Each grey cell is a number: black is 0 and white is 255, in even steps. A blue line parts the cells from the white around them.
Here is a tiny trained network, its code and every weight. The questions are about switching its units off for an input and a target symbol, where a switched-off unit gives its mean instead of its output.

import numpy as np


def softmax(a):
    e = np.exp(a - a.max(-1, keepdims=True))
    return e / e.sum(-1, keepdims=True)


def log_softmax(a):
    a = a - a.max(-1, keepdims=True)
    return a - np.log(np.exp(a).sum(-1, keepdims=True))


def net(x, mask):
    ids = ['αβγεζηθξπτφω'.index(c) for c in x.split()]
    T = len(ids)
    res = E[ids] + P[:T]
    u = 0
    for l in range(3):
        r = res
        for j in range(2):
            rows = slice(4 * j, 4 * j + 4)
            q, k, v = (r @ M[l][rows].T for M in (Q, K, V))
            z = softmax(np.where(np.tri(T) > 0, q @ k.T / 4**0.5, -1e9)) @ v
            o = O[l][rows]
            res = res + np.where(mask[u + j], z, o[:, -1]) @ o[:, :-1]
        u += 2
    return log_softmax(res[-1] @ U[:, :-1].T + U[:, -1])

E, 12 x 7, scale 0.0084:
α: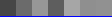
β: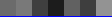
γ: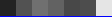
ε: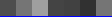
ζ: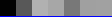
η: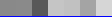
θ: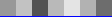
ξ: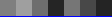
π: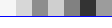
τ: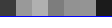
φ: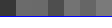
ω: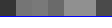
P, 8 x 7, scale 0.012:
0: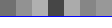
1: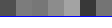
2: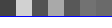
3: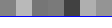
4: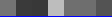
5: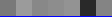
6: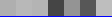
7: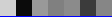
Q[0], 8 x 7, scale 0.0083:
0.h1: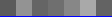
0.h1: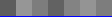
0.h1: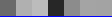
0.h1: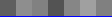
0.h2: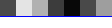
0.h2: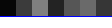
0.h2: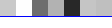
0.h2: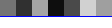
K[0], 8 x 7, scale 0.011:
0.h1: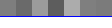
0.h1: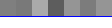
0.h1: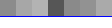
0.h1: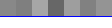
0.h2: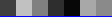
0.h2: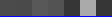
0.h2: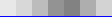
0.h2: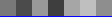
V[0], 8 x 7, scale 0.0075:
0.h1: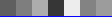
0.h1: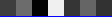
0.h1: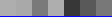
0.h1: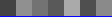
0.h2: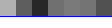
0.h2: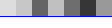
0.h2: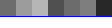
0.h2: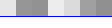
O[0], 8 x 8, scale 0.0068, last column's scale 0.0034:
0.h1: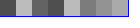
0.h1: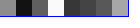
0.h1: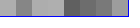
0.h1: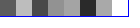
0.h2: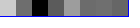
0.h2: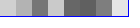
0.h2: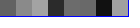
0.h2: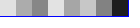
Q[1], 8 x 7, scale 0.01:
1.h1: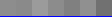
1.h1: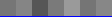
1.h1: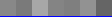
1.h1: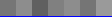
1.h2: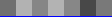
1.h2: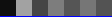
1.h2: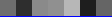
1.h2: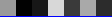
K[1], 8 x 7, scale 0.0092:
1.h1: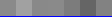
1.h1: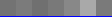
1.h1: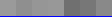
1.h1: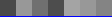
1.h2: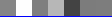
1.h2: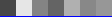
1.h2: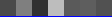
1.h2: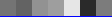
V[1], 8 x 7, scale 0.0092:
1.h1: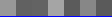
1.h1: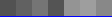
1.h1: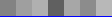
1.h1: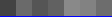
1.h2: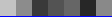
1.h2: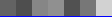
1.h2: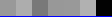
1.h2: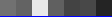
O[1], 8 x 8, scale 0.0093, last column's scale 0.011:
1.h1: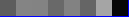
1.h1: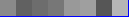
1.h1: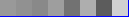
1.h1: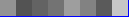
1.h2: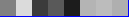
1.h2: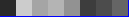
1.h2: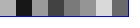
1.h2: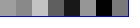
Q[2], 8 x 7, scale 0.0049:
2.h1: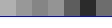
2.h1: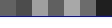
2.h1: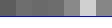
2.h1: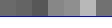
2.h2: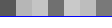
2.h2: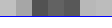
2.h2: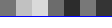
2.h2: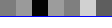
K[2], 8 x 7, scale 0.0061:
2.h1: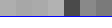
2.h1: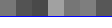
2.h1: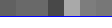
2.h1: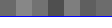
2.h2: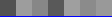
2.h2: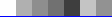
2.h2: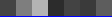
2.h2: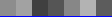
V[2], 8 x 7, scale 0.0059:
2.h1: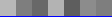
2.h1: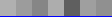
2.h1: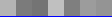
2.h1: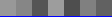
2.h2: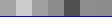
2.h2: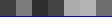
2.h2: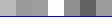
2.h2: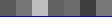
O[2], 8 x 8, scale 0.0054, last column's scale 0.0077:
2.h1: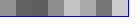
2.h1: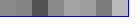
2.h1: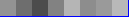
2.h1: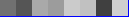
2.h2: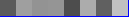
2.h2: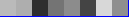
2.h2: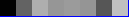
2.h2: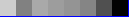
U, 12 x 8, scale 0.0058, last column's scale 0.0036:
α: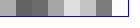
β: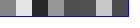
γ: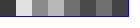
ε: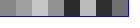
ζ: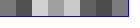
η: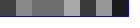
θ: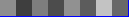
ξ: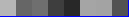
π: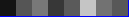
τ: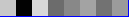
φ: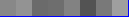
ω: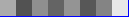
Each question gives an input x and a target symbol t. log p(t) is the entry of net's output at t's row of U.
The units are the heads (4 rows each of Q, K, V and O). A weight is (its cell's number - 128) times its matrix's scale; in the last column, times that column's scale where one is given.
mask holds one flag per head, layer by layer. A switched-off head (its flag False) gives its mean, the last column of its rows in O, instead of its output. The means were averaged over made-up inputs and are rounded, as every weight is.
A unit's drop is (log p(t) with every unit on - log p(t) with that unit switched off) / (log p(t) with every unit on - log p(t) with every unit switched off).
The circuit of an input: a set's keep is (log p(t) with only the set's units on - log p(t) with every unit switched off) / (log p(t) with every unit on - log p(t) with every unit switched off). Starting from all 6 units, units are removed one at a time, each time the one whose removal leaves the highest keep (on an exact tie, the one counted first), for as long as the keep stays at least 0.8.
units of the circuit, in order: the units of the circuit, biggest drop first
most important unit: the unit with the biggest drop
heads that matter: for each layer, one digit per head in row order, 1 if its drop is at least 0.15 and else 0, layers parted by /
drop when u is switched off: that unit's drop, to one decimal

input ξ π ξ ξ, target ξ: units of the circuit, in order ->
[2.h2; 1.h2; 0.h2]
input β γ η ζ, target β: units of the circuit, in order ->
[0.h1; 2.h2; 1.h2]
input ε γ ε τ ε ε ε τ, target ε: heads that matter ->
00 / 01 / 00
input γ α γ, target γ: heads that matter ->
01 / 01 / 00
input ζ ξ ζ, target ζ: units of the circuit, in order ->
[1.h2; 0.h2; 0.h1]
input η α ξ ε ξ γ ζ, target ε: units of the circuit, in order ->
[1.h2; 0.h2]
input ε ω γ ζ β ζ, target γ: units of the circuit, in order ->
[1.h2]
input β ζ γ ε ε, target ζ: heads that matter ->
11 / 01 / 00
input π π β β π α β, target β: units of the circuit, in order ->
[1.h2; 0.h2; 2.h2]
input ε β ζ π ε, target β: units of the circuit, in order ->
[0.h1; 1.h2; 2.h2; 0.h2]
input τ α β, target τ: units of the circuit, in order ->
[1.h2; 0.h1; 0.h2]
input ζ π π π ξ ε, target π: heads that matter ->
01 / 01 / 01
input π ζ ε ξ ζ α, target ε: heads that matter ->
01 / 01 / 00
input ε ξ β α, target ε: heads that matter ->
01 / 01 / 10
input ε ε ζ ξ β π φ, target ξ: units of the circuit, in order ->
[2.h2; 0.h1; 1.h2; 0.h2]
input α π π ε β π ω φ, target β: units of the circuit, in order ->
[1.h2; 0.h2]
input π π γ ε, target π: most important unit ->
0.h1
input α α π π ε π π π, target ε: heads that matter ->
10 / 10 / 01
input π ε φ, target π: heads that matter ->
11 / 11 / 01
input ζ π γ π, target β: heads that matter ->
11 / 11 / 00
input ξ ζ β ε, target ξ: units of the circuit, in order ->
[0.h1; 2.h2; 1.h2; 0.h2]
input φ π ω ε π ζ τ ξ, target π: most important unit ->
0.h2
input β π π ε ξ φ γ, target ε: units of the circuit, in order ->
[1.h2; 0.h1; 0.h2]
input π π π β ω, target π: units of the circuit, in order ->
[2.h2; 0.h2; 1.h2]
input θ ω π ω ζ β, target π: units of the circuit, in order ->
[0.h2; 2.h2; 1.h2]
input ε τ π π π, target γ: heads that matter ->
11 / 10 / 01
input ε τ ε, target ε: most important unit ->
1.h2
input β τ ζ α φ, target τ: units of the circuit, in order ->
[1.h2; 0.h2; 0.h1]
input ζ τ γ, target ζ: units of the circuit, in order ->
[1.h2; 0.h1; 0.h2]
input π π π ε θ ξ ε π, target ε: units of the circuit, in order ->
[0.h1; 1.h2]
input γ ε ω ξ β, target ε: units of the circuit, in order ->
[1.h2; 0.h2]
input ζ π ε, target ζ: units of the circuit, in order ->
[0.h1; 1.h2; 0.h2]
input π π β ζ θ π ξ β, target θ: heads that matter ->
11 / 01 / 00
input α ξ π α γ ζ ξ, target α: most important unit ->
0.h1
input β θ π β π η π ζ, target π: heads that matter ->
11 / 01 / 01
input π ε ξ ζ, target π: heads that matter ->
11 / 11 / 01
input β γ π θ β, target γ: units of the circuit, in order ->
[1.h2; 0.h2]
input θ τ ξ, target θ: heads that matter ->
11 / 01 / 00
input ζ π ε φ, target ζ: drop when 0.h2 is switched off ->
0.7
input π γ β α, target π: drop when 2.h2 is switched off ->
0.9
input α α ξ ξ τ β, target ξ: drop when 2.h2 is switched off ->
0.2
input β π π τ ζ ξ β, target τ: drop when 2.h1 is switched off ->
0.0
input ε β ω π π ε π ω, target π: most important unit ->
0.h1
